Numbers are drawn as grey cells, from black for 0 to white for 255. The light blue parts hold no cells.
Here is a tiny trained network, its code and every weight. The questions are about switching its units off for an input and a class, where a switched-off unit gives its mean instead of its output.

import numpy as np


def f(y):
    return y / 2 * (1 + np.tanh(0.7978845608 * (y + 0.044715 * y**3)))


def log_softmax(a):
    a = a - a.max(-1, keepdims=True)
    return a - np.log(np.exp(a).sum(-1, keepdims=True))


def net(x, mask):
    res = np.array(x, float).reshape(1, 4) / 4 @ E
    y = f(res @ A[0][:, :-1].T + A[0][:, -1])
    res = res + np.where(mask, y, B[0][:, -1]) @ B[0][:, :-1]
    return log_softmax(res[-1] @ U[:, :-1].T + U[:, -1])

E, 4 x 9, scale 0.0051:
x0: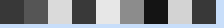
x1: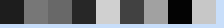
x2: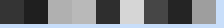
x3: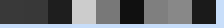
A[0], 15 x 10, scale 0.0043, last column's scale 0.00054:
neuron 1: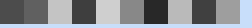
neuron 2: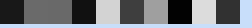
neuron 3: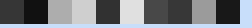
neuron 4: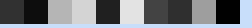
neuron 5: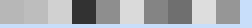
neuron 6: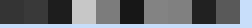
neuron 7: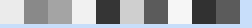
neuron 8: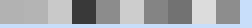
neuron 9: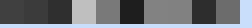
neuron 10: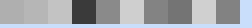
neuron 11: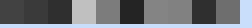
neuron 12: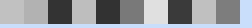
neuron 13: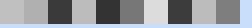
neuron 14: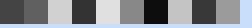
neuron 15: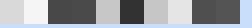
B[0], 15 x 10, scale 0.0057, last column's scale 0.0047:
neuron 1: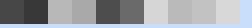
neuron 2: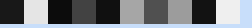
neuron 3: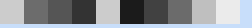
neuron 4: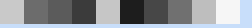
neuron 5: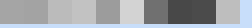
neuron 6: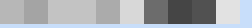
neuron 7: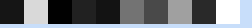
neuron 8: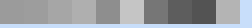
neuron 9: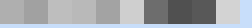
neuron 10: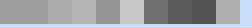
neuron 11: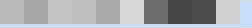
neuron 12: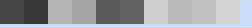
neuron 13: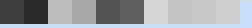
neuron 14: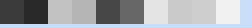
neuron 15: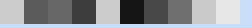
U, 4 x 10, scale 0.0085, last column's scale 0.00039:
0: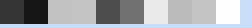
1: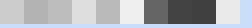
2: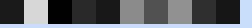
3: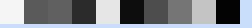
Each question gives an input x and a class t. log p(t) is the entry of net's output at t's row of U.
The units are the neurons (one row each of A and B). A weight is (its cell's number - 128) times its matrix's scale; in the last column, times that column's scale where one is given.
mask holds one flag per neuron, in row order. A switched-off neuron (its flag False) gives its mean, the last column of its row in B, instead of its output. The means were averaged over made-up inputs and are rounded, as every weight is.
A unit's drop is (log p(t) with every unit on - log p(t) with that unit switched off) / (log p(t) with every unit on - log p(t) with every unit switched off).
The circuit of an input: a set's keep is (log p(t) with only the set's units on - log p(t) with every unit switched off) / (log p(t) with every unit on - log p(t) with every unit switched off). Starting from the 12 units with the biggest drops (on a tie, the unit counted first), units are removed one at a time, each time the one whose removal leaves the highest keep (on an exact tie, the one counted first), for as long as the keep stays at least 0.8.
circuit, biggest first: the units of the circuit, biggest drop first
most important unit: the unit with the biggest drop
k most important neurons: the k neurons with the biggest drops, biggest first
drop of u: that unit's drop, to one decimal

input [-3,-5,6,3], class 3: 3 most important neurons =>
[neuron 4; neuron 3; neuron 2]
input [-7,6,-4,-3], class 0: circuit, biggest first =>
[neuron 13]
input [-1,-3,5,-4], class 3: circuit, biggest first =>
[neuron 4; neuron 3]
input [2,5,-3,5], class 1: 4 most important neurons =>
[neuron 7; neuron 6; neuron 11; neuron 9]
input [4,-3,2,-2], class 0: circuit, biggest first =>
[neuron 14; neuron 1]
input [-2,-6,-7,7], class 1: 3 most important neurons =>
[neuron 6; neuron 11; neuron 9]
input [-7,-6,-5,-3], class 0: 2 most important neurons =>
[neuron 13; neuron 12]
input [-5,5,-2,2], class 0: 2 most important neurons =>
[neuron 7; neuron 13]
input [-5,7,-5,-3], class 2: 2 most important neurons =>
[neuron 2; neuron 14]
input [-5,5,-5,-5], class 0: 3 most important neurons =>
[neuron 13; neuron 12; neuron 7]
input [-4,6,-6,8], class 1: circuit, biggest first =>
[neuron 6; neuron 11]
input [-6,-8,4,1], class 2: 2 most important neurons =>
[neuron 7; neuron 14]
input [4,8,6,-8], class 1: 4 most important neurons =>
[neuron 5; neuron 7; neuron 10; neuron 8]
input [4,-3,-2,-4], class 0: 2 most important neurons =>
[neuron 14; neuron 2]
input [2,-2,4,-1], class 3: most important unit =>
neuron 2
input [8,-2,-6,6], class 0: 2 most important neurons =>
[neuron 14; neuron 1]
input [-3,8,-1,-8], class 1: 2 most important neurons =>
[neuron 5; neuron 7]
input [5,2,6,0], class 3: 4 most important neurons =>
[neuron 3; neuron 4; neuron 13; neuron 12]
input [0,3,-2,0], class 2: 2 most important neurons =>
[neuron 4; neuron 3]
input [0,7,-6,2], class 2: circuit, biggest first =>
[neuron 2]
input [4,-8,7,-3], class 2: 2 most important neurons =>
[neuron 7; neuron 15]
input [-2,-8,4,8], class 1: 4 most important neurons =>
[neuron 6; neuron 11; neuron 9; neuron 2]
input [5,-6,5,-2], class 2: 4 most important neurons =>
[neuron 7; neuron 13; neuron 12; neuron 15]
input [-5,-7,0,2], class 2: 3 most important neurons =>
[neuron 7; neuron 14; neuron 1]
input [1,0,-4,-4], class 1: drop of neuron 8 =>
0.4
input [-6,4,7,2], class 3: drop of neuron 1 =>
0.2
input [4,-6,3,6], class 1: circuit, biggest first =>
[neuron 6]
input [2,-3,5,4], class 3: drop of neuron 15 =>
-0.1
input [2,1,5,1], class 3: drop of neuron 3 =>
0.1
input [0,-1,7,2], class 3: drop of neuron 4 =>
0.0
